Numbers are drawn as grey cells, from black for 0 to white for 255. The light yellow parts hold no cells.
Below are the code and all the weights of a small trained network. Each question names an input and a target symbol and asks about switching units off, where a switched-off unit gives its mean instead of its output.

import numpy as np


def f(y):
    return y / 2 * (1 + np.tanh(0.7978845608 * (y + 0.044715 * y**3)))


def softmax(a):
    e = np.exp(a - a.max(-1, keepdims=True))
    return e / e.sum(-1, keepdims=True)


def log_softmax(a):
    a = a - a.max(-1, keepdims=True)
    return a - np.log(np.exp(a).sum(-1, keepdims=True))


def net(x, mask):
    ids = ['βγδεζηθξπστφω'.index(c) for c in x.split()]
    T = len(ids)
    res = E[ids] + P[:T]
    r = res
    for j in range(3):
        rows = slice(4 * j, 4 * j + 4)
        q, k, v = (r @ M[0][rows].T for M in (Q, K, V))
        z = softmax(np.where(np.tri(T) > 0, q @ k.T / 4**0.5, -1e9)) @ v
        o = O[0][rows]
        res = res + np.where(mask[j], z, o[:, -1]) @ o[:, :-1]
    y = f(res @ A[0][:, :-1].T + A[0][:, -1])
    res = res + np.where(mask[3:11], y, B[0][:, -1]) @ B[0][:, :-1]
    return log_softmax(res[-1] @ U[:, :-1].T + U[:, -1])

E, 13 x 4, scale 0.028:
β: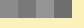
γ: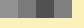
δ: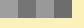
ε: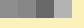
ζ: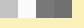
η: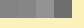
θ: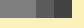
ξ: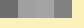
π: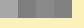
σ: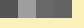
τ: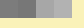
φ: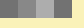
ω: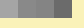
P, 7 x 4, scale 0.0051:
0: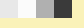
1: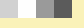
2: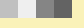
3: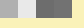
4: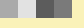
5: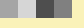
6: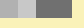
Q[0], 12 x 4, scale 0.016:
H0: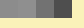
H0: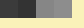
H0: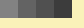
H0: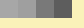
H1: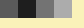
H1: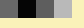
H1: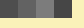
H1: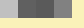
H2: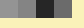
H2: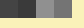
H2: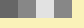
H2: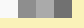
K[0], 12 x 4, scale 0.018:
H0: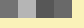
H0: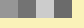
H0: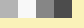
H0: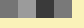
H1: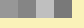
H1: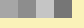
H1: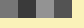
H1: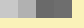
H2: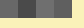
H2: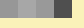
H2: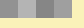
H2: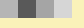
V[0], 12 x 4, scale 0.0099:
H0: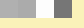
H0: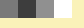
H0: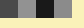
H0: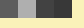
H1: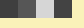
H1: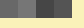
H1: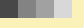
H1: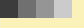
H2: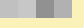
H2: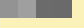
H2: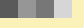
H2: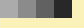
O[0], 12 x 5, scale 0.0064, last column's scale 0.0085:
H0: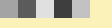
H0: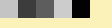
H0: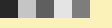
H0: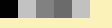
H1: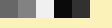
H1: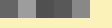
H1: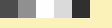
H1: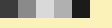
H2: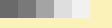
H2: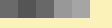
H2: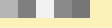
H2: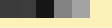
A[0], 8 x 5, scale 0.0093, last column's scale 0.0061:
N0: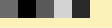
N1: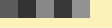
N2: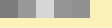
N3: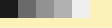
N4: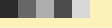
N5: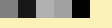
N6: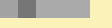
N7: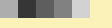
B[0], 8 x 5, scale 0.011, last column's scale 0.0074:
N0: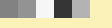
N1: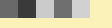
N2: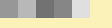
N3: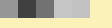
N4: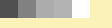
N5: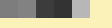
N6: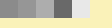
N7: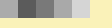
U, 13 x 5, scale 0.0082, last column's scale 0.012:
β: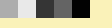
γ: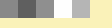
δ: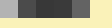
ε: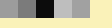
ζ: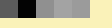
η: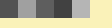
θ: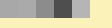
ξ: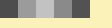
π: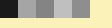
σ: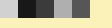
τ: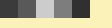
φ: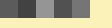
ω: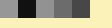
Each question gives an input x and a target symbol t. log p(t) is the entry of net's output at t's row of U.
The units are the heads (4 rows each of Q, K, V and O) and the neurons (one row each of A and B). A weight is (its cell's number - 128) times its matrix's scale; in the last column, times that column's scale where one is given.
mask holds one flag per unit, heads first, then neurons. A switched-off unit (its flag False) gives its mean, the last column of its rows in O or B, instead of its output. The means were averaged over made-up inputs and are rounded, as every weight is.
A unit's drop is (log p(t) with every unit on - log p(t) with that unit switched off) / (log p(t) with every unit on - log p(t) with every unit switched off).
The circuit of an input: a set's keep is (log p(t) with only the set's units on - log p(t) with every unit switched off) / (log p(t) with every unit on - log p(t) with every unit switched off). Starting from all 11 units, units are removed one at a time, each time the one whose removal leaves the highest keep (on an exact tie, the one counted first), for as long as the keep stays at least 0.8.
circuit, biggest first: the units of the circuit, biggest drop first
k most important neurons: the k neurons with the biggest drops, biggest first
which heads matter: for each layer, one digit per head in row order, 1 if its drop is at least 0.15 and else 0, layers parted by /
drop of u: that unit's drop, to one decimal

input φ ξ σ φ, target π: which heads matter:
100
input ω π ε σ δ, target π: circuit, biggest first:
(H0)
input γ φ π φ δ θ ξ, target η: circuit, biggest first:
(H1, H0)
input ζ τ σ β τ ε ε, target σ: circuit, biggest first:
(H1, H0, N7)
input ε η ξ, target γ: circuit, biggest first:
(H1, H0)
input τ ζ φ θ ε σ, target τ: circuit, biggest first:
(H0, N1, N4)
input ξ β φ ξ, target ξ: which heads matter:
110
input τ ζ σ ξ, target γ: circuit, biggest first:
(N3, H2)
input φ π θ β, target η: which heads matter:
110
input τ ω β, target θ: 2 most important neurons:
(N2, N3)
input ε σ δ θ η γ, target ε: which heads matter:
100
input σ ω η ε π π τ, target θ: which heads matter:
111
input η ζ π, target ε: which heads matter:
011
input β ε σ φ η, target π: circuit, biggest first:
(H0, H1)
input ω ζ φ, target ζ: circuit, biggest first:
(H2, N3, H0)
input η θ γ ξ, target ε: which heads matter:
110
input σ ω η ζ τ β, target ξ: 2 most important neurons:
(N4, N5)
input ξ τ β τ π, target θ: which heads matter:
011
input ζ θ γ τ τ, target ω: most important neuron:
(N0)
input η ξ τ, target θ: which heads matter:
110
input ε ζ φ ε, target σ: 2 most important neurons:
(N7, N4)
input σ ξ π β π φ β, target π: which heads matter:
100
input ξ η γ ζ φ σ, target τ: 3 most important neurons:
(N1, N4, N2)
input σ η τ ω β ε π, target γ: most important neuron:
(N5)
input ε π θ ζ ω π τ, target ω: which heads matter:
101
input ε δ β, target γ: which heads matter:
010
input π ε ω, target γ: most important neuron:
(N5)
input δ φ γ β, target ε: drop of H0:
0.2
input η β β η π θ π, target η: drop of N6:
-0.1
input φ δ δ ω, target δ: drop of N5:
-0.1
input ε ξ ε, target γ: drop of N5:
0.0
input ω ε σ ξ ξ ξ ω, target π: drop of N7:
0.1
